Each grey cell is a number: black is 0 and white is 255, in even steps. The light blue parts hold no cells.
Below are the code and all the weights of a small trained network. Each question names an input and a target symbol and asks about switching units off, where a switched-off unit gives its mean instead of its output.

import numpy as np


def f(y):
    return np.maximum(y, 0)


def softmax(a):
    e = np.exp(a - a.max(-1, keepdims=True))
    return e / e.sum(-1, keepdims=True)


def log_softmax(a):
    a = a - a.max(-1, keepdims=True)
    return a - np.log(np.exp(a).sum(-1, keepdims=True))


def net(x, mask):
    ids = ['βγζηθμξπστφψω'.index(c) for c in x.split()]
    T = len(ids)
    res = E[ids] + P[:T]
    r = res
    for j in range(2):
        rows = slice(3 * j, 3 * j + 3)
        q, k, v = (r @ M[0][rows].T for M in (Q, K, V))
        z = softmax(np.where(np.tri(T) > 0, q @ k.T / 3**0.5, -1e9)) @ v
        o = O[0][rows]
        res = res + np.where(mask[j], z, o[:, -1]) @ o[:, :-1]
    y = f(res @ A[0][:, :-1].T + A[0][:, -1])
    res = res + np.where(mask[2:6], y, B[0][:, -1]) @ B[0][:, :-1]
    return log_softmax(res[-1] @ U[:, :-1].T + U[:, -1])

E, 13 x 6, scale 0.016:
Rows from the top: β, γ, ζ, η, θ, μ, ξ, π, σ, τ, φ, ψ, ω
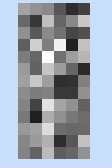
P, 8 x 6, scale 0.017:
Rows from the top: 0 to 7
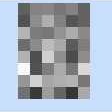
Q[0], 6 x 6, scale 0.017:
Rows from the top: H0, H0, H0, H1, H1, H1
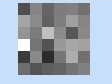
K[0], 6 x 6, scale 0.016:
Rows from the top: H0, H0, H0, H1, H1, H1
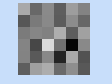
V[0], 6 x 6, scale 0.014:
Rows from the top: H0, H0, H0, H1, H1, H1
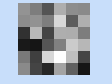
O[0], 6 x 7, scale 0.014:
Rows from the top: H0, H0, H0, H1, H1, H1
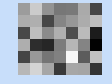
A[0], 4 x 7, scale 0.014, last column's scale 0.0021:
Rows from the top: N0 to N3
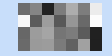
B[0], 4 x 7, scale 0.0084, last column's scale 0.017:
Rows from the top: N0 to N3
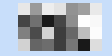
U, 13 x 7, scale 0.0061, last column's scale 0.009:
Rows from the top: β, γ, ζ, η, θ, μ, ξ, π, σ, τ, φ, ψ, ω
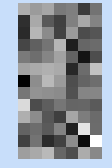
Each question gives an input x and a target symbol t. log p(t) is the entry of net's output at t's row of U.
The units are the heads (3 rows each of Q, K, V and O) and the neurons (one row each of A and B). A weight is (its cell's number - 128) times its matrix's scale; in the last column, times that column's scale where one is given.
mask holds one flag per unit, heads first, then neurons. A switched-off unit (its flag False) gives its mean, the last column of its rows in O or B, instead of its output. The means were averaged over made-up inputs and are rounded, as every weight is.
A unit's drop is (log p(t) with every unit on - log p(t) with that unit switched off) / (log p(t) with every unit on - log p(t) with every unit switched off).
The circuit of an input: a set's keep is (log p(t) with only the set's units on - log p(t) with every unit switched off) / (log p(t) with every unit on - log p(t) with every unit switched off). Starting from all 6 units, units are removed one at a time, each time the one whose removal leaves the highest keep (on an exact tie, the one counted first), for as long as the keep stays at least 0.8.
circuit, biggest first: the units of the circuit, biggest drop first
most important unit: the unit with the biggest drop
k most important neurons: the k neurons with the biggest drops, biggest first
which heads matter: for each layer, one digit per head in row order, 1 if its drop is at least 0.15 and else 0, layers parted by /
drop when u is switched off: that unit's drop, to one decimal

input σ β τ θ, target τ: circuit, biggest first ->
(H1)
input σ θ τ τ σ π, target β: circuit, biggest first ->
(H1; N0)
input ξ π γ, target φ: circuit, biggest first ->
(H1; N1)
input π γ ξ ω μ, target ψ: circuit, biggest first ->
(N0; H1)
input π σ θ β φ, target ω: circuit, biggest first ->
(H1; N2)
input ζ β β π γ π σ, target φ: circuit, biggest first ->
(H1; N1; H0)
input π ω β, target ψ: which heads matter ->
11
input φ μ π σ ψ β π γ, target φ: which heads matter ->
11
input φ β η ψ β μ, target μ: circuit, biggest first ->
(H0; N1)
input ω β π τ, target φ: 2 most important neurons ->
(N1; N3)
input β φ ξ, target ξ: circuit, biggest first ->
(H1; H0)
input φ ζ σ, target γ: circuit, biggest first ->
(H1; N1; N0)
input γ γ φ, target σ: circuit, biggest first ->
(H1; N0)
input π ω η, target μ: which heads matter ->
10
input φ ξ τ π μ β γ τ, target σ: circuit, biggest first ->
(H1; N0; H0)
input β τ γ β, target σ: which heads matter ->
01
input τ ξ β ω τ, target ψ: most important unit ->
H0
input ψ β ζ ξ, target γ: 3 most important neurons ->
(N1; N0; N3)
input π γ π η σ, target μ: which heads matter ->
10
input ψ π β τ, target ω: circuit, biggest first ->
(H1)
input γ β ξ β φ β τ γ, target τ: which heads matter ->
11
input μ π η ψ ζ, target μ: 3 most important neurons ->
(N1; N2; N3)
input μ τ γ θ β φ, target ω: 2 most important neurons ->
(N2; N1)
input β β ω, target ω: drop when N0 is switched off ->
0.0
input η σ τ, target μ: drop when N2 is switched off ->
0.1
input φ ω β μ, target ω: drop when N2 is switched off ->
0.2
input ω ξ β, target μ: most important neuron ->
(N1)
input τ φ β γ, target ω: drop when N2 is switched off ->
0.2
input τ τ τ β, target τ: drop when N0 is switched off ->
0.3
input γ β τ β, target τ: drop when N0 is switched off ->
0.3
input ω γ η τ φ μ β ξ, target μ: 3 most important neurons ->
(N1; N3; N2)
